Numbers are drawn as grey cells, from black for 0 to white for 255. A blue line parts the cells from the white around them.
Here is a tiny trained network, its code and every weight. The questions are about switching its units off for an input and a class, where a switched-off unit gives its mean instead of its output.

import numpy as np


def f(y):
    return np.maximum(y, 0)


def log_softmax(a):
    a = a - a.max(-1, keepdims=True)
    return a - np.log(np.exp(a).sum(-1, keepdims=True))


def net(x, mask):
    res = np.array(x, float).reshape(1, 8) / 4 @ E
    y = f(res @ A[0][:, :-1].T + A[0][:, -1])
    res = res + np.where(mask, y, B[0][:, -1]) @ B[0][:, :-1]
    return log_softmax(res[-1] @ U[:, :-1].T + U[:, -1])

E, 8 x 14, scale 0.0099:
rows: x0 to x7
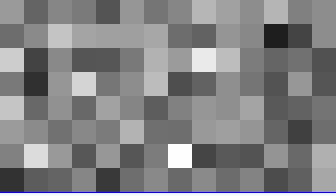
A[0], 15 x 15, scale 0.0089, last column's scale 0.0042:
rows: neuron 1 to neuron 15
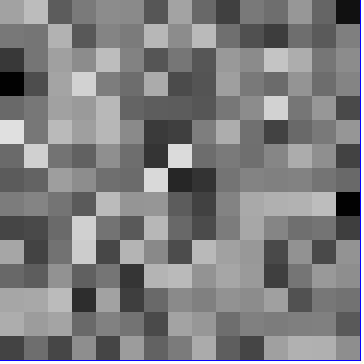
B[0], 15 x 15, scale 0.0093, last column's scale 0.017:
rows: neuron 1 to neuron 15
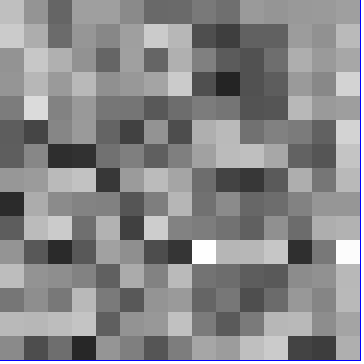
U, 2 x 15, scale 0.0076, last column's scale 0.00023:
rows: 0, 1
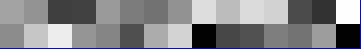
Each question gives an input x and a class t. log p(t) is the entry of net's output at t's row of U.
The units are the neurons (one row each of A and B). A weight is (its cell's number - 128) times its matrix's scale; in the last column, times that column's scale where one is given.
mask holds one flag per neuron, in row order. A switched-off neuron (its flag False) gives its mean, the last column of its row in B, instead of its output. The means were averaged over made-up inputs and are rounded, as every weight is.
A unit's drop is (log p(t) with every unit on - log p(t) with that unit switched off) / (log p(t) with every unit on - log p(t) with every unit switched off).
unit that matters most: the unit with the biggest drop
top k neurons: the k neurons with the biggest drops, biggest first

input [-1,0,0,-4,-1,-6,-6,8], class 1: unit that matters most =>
neuron 4
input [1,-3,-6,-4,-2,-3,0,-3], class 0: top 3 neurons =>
neuron 7; neuron 4; neuron 15
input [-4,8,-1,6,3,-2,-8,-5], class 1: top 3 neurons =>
neuron 4; neuron 8; neuron 10
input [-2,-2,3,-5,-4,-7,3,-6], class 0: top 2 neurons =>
neuron 7; neuron 4
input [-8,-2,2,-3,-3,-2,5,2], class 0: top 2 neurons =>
neuron 7; neuron 4
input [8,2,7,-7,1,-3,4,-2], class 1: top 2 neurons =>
neuron 11; neuron 13
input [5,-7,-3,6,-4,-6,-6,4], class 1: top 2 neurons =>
neuron 4; neuron 8
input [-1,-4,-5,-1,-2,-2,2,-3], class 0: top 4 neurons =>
neuron 7; neuron 4; neuron 8; neuron 15
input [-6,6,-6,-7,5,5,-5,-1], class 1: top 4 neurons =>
neuron 11; neuron 7; neuron 15; neuron 5
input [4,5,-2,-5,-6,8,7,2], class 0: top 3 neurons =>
neuron 7; neuron 4; neuron 8
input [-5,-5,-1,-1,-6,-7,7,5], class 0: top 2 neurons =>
neuron 7; neuron 15
